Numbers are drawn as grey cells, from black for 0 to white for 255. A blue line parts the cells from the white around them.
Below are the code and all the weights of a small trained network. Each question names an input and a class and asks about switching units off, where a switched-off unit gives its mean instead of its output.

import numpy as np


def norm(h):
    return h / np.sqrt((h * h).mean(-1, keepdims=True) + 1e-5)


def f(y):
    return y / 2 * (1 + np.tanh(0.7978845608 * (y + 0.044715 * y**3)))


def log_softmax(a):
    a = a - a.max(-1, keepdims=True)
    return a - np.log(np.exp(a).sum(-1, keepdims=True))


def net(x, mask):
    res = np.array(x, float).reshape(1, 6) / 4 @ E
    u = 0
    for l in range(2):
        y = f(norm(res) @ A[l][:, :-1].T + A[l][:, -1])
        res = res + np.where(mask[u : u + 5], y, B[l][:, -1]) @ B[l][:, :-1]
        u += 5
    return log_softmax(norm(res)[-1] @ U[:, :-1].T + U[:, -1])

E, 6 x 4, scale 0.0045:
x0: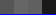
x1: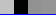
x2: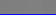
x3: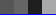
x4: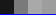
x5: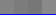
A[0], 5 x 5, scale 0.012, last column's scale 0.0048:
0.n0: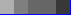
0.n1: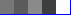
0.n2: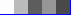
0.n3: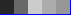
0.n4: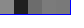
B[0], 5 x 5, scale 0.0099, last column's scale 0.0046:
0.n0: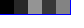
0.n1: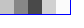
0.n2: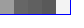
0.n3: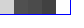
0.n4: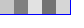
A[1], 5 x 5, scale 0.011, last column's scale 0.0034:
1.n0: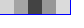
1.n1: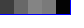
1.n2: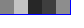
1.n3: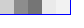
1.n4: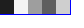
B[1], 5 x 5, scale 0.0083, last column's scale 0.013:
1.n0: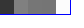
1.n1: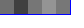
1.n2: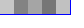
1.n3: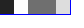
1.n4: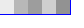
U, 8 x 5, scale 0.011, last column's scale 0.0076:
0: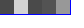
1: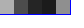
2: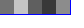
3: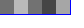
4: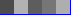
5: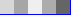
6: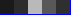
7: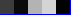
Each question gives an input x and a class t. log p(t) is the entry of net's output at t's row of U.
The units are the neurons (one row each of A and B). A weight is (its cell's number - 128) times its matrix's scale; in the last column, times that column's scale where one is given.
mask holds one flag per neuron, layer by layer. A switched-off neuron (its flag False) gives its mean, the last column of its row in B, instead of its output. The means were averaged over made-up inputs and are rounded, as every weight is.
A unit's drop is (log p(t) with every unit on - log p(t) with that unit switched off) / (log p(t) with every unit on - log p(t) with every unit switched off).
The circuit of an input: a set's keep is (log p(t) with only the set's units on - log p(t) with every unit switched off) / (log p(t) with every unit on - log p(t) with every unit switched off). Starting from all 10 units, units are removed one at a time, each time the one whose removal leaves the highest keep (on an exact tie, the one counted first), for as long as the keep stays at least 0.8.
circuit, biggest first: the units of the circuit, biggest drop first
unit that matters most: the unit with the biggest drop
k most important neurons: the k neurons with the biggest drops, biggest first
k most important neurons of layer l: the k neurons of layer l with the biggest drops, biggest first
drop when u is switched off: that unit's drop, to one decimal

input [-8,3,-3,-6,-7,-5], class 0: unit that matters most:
0.n3
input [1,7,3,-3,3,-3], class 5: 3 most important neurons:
(0.n4; 1.n0; 0.n3)
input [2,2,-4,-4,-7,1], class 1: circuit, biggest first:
(0.n0; 1.n3)
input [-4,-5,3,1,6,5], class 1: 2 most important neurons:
(0.n3; 0.n1)
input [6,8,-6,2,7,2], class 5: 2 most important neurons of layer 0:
(0.n4; 0.n2)
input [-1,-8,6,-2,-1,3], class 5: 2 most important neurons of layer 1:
(1.n4; 1.n3)
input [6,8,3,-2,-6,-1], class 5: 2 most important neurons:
(0.n4; 0.n3)
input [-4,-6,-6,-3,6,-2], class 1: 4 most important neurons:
(0.n3; 0.n1; 1.n3; 0.n4)
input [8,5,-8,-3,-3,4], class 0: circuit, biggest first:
(0.n1; 1.n3; 0.n3)
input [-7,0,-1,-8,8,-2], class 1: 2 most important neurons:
(0.n3; 0.n1)
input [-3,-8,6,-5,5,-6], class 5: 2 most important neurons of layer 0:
(0.n1; 0.n2)
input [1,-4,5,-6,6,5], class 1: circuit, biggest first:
(0.n3; 1.n3)
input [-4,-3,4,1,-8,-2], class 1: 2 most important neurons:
(1.n3; 0.n2)
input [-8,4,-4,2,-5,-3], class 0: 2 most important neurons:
(0.n3; 1.n2)
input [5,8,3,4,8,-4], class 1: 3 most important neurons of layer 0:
(0.n3; 0.n4; 0.n1)
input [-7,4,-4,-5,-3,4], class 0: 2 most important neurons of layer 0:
(0.n3; 0.n4)
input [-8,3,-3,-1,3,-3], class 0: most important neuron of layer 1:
(1.n2)
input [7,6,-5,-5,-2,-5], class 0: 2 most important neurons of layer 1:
(1.n3; 1.n2)
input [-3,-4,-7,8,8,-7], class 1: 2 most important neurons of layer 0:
(0.n3; 0.n1)
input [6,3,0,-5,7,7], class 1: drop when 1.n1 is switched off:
0.0
